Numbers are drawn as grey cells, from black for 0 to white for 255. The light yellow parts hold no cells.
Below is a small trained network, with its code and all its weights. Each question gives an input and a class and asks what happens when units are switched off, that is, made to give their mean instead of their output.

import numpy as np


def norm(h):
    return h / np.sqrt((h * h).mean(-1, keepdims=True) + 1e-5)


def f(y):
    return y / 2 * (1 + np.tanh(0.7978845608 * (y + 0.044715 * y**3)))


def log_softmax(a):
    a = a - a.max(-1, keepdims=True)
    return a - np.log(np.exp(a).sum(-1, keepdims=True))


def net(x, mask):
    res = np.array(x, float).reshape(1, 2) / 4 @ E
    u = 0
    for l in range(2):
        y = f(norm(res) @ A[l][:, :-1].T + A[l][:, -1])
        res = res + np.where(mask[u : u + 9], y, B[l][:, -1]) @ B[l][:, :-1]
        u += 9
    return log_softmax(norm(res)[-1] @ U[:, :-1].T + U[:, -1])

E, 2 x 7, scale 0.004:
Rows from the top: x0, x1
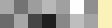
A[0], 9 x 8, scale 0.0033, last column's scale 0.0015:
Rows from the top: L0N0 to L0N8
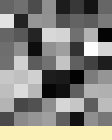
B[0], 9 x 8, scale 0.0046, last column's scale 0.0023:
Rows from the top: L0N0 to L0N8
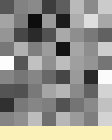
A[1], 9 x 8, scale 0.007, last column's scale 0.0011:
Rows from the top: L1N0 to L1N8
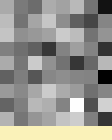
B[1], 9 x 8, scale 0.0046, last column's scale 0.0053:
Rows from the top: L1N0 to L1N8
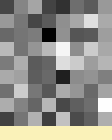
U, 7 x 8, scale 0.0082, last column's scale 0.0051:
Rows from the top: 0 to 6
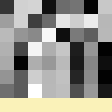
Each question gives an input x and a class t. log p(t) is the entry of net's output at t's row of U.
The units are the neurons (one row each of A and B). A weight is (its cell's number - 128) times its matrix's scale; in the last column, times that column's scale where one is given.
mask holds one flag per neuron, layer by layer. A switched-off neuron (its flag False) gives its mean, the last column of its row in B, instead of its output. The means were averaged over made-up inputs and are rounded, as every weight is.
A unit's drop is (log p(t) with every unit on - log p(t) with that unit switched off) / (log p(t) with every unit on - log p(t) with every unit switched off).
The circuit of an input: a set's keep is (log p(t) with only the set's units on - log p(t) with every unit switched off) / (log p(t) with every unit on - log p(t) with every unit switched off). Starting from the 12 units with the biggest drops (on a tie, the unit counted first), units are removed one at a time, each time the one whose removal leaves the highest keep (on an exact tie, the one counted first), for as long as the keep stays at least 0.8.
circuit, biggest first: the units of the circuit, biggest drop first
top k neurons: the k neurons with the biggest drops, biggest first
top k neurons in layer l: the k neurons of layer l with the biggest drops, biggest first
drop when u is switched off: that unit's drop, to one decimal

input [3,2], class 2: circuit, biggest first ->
[L1N7]
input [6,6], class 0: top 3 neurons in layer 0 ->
[L0N1, L0N0, L0N3]
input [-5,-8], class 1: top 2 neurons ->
[L1N4, L1N1]
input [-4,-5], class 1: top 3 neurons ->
[L1N4, L0N7, L0N8]
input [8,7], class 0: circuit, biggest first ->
[L1N8, L1N2, L1N0]
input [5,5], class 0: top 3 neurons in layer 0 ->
[L0N1, L0N0, L0N3]
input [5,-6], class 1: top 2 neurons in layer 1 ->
[L1N1, L1N6]
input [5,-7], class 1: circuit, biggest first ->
[L1N1, L1N6]
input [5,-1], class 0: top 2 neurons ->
[L0N3, L1N8]
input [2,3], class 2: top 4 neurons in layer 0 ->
[L0N7, L0N8, L0N1, L0N0]
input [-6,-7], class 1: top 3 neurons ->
[L1N4, L1N1, L0N7]
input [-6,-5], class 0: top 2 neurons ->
[L0N0, L0N5]
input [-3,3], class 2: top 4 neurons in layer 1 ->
[L1N8, L1N2, L1N4, L1N6]
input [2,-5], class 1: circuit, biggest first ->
[L1N1]
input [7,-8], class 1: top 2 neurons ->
[L1N1, L1N6]
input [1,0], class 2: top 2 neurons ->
[L1N8, L1N4]
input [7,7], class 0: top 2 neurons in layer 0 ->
[L0N1, L0N0]
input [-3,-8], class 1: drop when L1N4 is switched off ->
0.3
